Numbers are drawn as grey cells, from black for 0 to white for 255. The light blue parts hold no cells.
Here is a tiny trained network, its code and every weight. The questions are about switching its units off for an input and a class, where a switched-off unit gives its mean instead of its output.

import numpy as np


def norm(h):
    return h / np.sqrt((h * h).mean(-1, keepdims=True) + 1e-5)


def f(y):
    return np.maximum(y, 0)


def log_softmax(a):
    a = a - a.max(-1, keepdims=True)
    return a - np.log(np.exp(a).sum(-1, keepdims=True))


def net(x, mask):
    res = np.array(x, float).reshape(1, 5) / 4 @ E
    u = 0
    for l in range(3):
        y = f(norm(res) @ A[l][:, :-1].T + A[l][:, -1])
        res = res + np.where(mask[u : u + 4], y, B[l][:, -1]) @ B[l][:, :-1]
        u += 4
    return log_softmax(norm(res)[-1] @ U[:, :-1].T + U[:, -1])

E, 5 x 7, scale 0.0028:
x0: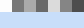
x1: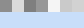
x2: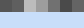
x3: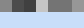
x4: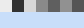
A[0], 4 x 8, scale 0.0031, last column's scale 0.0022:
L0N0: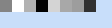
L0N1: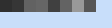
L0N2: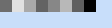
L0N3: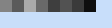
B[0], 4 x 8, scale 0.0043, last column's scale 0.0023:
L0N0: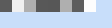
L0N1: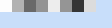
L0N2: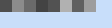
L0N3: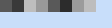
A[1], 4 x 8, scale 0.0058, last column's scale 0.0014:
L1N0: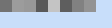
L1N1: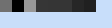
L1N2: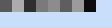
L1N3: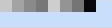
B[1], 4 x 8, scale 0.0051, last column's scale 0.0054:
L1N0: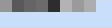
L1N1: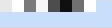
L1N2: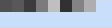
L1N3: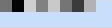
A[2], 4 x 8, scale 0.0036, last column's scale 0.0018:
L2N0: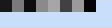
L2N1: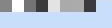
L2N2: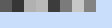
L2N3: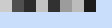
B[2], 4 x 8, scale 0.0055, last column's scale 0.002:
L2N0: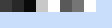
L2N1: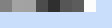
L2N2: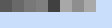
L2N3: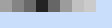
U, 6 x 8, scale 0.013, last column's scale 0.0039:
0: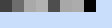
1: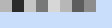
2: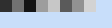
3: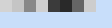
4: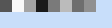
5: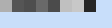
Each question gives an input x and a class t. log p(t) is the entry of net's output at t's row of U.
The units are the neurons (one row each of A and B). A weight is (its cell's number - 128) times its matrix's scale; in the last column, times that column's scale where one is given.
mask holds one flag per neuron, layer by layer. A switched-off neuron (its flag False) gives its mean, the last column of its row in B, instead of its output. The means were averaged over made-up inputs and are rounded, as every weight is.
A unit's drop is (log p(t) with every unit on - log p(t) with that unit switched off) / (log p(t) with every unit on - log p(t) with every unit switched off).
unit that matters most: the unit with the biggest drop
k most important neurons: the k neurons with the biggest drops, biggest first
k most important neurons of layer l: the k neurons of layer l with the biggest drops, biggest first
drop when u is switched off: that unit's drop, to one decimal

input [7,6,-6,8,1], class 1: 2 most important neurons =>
L1N3; L1N1
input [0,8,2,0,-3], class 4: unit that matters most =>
L0N0
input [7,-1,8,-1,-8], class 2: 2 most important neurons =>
L1N1; L0N1
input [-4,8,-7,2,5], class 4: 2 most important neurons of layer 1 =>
L1N1; L1N0
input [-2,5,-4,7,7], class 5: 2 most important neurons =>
L0N1; L2N3
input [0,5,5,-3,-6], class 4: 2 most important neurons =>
L0N0; L2N1
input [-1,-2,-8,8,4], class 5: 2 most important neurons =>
L1N1; L2N3
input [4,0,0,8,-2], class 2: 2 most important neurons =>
L1N1; L0N1
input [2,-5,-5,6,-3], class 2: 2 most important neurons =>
L1N1; L0N3
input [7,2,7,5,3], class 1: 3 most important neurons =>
L1N1; L1N3; L0N3
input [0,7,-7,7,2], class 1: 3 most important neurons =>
L1N3; L1N1; L2N0
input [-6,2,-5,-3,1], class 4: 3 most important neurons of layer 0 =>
L0N0; L0N3; L0N2
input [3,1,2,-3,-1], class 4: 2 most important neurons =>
L0N0; L1N1
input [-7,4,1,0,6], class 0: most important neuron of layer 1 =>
L1N1
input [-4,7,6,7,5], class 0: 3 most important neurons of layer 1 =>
L1N1; L1N0; L1N2
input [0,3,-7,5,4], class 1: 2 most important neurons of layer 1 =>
L1N3; L1N1
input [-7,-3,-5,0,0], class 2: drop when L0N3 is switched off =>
0.0
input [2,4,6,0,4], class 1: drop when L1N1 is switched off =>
0.2
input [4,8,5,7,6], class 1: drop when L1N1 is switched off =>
0.1
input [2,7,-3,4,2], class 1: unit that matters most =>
L1N3
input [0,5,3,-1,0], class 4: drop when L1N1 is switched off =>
0.2
